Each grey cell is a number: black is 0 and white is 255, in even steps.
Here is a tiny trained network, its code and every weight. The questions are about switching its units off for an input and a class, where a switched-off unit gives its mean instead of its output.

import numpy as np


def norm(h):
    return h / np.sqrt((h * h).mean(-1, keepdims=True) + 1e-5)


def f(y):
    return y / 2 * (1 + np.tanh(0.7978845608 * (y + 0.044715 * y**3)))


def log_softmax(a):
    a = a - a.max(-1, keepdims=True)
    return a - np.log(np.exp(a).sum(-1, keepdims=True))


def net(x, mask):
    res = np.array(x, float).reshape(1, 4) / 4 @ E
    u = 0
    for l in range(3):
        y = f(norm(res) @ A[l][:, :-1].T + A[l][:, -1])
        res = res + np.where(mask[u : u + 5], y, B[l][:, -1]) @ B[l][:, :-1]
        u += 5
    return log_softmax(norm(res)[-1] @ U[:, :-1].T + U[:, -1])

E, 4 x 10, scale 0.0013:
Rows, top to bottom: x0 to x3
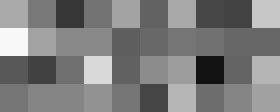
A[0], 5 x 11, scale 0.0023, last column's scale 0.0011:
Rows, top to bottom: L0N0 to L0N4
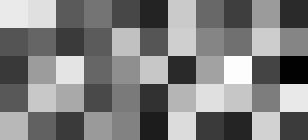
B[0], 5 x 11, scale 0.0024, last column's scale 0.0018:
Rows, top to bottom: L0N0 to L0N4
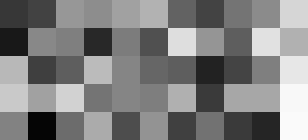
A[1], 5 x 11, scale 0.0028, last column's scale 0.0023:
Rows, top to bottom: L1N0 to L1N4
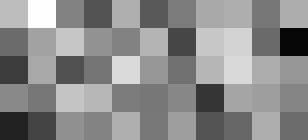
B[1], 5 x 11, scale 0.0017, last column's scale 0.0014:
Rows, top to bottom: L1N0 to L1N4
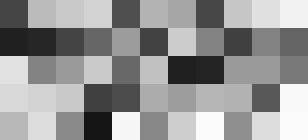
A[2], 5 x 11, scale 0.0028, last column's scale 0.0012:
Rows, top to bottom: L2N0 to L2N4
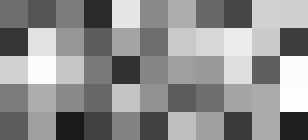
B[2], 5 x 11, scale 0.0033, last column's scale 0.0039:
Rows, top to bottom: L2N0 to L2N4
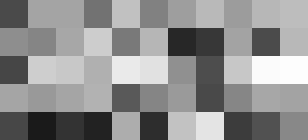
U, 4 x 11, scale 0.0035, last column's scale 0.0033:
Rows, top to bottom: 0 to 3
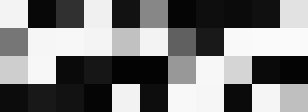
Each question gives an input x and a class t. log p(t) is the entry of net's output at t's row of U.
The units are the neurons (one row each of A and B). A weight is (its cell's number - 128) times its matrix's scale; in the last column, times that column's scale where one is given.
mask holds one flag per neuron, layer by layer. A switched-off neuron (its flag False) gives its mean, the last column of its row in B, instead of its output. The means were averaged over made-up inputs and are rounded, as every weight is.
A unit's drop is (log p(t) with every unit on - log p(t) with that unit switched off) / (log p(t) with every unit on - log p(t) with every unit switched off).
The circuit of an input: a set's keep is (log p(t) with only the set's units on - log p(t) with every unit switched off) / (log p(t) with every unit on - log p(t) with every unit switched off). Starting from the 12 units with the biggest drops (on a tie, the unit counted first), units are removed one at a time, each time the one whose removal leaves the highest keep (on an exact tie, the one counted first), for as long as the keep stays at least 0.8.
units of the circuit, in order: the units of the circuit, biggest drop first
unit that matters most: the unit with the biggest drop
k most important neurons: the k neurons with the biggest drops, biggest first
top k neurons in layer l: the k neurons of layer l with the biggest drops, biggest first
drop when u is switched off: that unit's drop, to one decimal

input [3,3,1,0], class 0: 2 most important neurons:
L0N4; L2N2
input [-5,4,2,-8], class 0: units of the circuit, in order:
L0N3; L0N2; L2N2
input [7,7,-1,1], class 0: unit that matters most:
L0N4
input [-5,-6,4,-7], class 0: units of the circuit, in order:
L2N2; L0N2
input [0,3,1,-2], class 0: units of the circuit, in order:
L0N3; L2N2
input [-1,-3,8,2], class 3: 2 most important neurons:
L0N3; L2N2
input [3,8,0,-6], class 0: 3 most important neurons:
L2N2; L0N3; L0N0
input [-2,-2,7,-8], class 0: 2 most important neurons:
L0N3; L2N2
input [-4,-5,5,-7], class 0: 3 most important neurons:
L2N2; L0N1; L0N3
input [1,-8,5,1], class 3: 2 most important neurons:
L2N4; L2N2
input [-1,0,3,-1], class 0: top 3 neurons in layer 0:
L0N3; L0N0; L0N1
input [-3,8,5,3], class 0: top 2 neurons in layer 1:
L1N0; L1N4
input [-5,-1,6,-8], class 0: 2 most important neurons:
L2N2; L0N3
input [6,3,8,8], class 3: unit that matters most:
L0N1
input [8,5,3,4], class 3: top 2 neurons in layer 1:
L1N4; L1N2
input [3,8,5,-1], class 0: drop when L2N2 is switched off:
0.1
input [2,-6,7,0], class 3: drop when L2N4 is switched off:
0.1
